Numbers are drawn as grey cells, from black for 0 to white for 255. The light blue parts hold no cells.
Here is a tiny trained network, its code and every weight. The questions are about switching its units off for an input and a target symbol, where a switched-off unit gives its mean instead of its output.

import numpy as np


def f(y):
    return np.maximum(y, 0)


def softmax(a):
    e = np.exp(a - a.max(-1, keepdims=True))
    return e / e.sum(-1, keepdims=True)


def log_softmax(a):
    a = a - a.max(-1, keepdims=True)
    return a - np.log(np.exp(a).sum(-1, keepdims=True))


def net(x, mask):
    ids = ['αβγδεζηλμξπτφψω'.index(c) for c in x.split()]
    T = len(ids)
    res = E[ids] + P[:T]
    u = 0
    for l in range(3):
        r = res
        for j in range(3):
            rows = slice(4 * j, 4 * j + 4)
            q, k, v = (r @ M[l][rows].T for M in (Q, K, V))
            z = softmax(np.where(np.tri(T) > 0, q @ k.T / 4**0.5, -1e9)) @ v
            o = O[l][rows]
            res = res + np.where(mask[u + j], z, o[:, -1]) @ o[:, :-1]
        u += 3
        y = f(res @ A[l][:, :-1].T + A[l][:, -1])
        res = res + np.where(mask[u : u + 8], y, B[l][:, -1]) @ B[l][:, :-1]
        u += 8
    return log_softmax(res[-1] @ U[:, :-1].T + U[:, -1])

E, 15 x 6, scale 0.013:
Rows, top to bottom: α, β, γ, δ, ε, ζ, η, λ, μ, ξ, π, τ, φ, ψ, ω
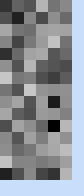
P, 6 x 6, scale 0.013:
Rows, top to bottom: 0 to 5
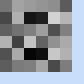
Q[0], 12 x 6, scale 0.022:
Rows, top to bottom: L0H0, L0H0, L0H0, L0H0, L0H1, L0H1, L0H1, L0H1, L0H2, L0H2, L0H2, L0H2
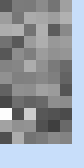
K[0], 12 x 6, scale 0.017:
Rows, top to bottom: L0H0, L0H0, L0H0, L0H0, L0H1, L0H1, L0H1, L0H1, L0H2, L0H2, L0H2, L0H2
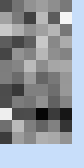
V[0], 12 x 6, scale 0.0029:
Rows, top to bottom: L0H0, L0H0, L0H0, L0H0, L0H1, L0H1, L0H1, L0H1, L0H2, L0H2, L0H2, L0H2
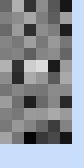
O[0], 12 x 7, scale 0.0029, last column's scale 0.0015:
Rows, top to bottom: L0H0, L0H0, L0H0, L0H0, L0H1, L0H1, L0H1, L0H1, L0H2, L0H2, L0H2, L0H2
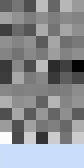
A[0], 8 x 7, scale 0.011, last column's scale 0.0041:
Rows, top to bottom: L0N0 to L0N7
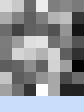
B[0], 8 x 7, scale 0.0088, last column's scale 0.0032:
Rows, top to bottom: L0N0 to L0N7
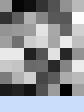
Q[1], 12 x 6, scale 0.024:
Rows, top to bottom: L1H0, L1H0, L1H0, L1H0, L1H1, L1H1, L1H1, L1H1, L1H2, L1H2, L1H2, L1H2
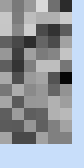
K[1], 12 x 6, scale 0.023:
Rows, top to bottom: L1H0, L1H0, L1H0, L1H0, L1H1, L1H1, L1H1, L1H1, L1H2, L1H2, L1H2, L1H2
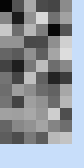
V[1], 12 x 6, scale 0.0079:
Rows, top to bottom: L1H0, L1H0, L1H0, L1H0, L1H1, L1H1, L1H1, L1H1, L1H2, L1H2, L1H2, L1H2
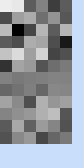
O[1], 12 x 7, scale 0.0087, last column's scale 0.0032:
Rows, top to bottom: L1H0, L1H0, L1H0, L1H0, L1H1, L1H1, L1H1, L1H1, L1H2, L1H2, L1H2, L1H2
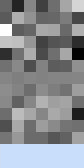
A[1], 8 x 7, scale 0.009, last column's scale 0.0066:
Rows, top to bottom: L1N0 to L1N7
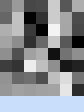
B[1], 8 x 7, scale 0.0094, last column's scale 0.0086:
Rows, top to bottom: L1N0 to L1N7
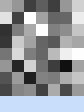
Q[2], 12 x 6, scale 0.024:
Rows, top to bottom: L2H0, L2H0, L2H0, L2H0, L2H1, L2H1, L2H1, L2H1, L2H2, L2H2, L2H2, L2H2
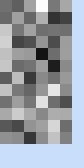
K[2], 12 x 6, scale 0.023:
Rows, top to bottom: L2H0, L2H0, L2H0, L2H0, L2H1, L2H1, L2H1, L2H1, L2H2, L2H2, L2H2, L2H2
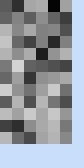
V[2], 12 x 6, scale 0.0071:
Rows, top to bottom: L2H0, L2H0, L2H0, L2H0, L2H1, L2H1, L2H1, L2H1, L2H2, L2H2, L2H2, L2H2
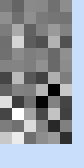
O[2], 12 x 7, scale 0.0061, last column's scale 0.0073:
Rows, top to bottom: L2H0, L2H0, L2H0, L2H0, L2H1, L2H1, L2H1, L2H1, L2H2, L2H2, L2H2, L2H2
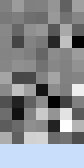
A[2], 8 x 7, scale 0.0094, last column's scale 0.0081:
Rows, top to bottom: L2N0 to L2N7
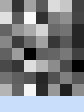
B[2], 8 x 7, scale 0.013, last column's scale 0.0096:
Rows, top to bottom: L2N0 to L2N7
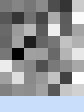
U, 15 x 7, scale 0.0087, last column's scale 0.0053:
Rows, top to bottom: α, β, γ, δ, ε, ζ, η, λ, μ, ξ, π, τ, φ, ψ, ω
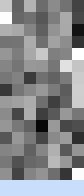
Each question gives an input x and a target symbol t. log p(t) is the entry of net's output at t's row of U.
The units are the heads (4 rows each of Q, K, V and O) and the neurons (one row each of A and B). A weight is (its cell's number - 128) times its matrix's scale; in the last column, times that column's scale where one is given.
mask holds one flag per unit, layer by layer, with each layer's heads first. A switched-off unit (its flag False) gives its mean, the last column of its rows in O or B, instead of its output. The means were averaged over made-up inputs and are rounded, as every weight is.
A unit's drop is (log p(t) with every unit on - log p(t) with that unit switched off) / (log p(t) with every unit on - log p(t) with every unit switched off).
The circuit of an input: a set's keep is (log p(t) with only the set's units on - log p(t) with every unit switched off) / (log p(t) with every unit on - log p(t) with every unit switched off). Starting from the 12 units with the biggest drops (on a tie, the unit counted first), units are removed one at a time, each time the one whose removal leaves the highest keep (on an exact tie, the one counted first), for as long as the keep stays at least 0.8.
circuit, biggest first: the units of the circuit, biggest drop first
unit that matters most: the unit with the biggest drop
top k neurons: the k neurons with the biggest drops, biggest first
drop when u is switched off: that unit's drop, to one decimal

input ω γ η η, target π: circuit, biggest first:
(L2N1)
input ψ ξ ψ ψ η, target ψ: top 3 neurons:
(L0N4, L2N4, L1N6)
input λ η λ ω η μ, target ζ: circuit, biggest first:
(L1N4, L1N1, L2N4)
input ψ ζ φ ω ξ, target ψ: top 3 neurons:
(L0N4, L2N4, L0N1)
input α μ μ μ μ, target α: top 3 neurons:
(L1N1, L0N7, L2N5)
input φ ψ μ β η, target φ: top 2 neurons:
(L0N4, L0N1)
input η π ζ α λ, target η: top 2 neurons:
(L1N1, L2N3)
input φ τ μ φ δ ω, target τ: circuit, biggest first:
(L2H2, L0N5, L1H0)
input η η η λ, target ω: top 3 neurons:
(L1N7, L2N0, L0N3)
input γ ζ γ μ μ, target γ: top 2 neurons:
(L0N7, L0N4)
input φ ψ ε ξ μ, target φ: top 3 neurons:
(L0N4, L0N1, L0N3)
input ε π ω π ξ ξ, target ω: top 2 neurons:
(L0N7, L2N4)
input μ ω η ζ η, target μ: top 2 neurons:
(L1N1, L0N2)
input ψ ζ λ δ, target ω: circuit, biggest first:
(L2N0)
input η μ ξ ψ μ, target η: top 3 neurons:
(L1N1, L2N3, L1N2)
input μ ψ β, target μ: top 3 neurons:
(L1N5, L0N2, L2N7)
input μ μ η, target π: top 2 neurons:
(L1N4, L2N1)
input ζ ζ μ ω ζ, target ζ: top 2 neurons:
(L1N2, L1N1)
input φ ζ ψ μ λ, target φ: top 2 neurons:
(L0N4, L1N2)
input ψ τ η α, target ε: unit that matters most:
L1H0
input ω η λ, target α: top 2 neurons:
(L0N3, L2N5)
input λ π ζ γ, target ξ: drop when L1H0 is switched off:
1.2
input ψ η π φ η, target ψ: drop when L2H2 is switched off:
0.4
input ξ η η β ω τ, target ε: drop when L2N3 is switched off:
0.1
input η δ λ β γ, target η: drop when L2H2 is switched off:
0.7
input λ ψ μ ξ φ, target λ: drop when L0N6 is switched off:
0.0
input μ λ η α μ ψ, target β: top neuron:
(L0N0)
